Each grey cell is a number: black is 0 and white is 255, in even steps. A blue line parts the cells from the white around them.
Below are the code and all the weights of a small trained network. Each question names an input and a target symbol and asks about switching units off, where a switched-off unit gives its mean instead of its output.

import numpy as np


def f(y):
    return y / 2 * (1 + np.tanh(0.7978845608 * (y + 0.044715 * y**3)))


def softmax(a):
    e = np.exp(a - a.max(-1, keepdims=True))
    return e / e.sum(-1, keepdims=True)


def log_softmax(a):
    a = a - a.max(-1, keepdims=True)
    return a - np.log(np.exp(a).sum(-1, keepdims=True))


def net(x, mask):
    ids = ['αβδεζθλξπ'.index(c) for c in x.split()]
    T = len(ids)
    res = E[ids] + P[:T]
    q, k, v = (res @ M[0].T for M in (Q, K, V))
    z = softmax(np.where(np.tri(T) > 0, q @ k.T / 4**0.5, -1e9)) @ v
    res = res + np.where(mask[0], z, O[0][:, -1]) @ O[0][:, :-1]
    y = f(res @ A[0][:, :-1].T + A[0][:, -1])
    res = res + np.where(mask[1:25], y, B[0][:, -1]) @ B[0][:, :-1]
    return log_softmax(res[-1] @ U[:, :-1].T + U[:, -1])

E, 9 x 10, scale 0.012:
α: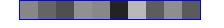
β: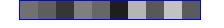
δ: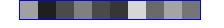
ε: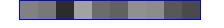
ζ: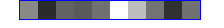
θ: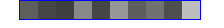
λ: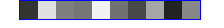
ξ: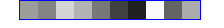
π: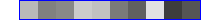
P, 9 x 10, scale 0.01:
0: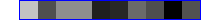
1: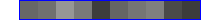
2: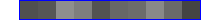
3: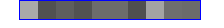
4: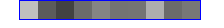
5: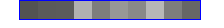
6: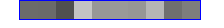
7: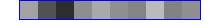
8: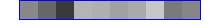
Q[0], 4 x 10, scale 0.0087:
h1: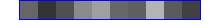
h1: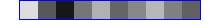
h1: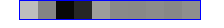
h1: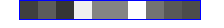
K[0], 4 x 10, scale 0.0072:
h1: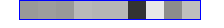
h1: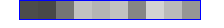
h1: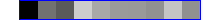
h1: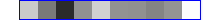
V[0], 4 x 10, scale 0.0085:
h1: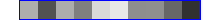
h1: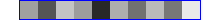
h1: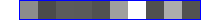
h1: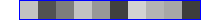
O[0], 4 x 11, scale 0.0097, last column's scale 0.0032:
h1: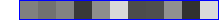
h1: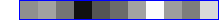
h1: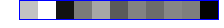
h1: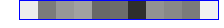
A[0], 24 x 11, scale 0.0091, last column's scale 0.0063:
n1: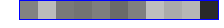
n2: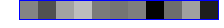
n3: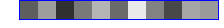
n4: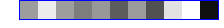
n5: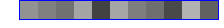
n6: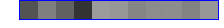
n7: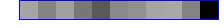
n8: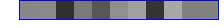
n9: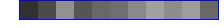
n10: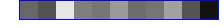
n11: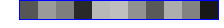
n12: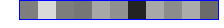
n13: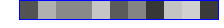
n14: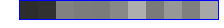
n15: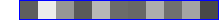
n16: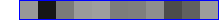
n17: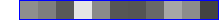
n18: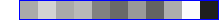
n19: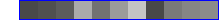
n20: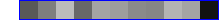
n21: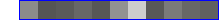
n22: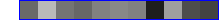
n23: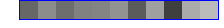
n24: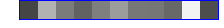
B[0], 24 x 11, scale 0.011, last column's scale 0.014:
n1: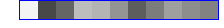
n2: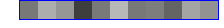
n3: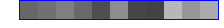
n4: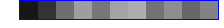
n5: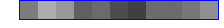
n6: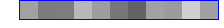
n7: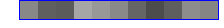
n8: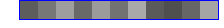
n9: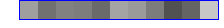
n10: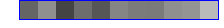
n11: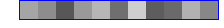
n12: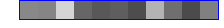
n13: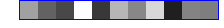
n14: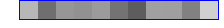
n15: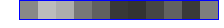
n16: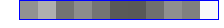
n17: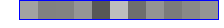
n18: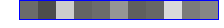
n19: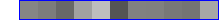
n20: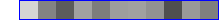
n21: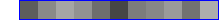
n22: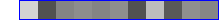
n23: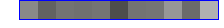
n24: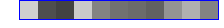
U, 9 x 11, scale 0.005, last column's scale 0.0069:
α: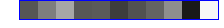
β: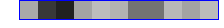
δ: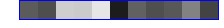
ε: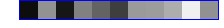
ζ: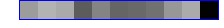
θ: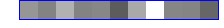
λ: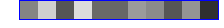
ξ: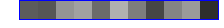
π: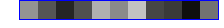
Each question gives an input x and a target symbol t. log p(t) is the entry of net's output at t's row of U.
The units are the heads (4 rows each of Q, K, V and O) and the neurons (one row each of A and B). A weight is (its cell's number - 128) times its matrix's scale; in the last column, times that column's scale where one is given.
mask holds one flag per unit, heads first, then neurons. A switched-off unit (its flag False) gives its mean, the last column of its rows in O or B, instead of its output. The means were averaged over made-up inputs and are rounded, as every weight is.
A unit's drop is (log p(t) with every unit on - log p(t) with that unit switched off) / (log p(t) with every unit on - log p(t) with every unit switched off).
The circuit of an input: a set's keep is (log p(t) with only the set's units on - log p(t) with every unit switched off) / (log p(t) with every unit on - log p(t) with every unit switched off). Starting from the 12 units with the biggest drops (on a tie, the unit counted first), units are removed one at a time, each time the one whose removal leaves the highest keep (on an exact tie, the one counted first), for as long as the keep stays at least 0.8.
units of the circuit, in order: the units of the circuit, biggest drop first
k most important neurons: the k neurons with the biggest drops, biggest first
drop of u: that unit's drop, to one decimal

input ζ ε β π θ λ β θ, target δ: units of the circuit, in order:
h1, n19, n10
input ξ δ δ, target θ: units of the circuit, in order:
h1
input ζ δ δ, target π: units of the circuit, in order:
h1, n8, n16
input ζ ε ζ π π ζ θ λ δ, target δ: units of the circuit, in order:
h1, n19, n21
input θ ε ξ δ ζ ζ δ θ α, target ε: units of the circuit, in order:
h1, n9
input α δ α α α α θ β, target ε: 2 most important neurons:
n3, n9
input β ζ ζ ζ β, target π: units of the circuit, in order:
h1, n8
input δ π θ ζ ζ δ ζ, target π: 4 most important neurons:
n8, n14, n11, n16
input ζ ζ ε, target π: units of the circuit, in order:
h1, n16
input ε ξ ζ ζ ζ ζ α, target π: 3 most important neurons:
n8, n16, n14
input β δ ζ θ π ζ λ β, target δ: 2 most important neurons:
n19, n14
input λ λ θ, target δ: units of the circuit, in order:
h1, n19
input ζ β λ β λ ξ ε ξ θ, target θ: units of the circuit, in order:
h1, n3
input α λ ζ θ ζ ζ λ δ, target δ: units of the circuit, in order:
n19, h1
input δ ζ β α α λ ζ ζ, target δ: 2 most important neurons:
n21, n19
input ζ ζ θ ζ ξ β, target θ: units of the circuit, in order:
h1, n14
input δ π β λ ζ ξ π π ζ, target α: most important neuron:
n16
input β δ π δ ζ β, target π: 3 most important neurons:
n8, n16, n14
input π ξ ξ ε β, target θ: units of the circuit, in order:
h1, n3
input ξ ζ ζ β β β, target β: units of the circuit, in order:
h1, n17
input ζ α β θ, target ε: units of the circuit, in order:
h1
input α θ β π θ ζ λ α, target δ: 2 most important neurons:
n19, n14
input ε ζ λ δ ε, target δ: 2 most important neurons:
n19, n10
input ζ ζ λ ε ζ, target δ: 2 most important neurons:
n19, n21
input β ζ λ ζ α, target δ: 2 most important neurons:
n19, n10
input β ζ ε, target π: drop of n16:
0.2
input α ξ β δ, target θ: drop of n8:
0.1
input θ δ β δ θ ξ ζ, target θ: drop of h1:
0.7
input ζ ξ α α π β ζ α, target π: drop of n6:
0.1
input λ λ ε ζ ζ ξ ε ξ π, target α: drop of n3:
-0.1
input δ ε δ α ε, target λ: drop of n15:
0.0
